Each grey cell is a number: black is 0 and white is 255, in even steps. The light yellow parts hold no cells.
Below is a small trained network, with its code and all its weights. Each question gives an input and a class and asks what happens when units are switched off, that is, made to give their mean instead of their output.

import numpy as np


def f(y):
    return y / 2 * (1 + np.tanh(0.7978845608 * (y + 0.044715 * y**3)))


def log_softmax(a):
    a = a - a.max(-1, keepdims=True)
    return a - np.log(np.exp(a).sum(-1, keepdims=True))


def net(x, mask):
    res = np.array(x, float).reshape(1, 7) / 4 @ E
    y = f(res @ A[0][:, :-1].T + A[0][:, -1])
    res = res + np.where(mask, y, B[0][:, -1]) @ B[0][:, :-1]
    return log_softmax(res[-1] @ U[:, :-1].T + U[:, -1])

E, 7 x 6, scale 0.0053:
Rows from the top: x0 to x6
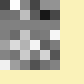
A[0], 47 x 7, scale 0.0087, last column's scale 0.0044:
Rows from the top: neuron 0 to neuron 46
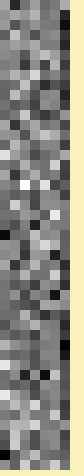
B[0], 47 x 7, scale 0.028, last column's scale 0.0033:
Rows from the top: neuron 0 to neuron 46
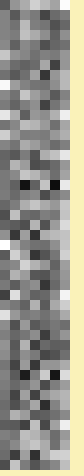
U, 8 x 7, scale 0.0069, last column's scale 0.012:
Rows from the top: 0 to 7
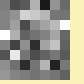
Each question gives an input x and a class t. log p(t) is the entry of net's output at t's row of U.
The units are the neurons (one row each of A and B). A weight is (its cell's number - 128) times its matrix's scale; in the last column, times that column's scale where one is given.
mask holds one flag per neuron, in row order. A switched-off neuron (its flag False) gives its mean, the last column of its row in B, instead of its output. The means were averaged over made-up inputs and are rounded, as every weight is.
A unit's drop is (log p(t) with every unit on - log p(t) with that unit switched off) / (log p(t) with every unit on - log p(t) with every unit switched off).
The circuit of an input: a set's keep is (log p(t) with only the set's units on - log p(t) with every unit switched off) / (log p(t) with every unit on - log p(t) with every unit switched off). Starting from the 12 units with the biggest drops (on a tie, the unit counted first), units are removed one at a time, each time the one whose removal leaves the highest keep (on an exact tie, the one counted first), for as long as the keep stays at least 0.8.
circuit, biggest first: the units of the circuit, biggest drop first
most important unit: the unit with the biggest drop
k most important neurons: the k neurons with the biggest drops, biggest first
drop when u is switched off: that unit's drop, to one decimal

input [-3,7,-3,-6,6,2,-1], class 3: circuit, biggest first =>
(neuron 8)
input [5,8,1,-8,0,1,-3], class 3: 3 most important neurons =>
(neuron 11; neuron 8; neuron 31)
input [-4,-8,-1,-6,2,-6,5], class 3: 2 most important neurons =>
(neuron 24; neuron 13)
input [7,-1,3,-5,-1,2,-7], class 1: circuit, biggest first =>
(neuron 44; neuron 43)
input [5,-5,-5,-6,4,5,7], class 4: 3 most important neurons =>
(neuron 39; neuron 36; neuron 15)
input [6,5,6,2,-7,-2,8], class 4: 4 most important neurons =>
(neuron 15; neuron 39; neuron 36; neuron 42)
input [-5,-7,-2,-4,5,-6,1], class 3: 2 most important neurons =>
(neuron 24; neuron 13)
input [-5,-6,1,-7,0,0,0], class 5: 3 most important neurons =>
(neuron 25; neuron 29; neuron 11)
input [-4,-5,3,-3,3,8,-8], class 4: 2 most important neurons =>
(neuron 45; neuron 23)
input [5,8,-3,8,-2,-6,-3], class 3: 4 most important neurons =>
(neuron 11; neuron 8; neuron 31; neuron 29)
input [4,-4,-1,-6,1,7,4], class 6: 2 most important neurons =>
(neuron 18; neuron 0)
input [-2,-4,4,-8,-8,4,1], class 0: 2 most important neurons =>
(neuron 22; neuron 30)
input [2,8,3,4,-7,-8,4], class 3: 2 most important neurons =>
(neuron 11; neuron 8)
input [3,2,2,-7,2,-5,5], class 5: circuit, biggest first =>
(neuron 29)
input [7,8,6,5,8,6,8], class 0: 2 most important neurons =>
(neuron 42; neuron 40)
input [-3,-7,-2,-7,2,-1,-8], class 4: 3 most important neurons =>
(neuron 23; neuron 45; neuron 11)
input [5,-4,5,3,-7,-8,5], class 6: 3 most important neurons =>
(neuron 37; neuron 6; neuron 42)
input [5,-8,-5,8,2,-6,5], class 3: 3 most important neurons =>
(neuron 24; neuron 13; neuron 29)
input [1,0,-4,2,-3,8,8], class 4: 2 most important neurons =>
(neuron 39; neuron 15)
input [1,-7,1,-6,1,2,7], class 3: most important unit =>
neuron 24
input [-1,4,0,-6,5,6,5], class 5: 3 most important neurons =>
(neuron 29; neuron 25; neuron 37)
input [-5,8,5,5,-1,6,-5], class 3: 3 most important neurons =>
(neuron 8; neuron 11; neuron 31)
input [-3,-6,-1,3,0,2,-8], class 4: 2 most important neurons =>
(neuron 23; neuron 45)
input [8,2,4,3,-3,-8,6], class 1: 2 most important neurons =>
(neuron 20; neuron 44)
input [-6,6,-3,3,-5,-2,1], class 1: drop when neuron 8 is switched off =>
-0.1
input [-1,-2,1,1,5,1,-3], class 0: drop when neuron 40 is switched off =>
0.2
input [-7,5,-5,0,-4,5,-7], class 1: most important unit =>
neuron 0
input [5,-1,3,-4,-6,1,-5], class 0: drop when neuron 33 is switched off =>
0.1
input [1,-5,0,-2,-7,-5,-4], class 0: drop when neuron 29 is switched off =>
0.0
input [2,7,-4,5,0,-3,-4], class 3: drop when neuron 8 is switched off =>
0.2
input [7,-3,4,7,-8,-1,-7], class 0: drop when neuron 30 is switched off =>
0.1
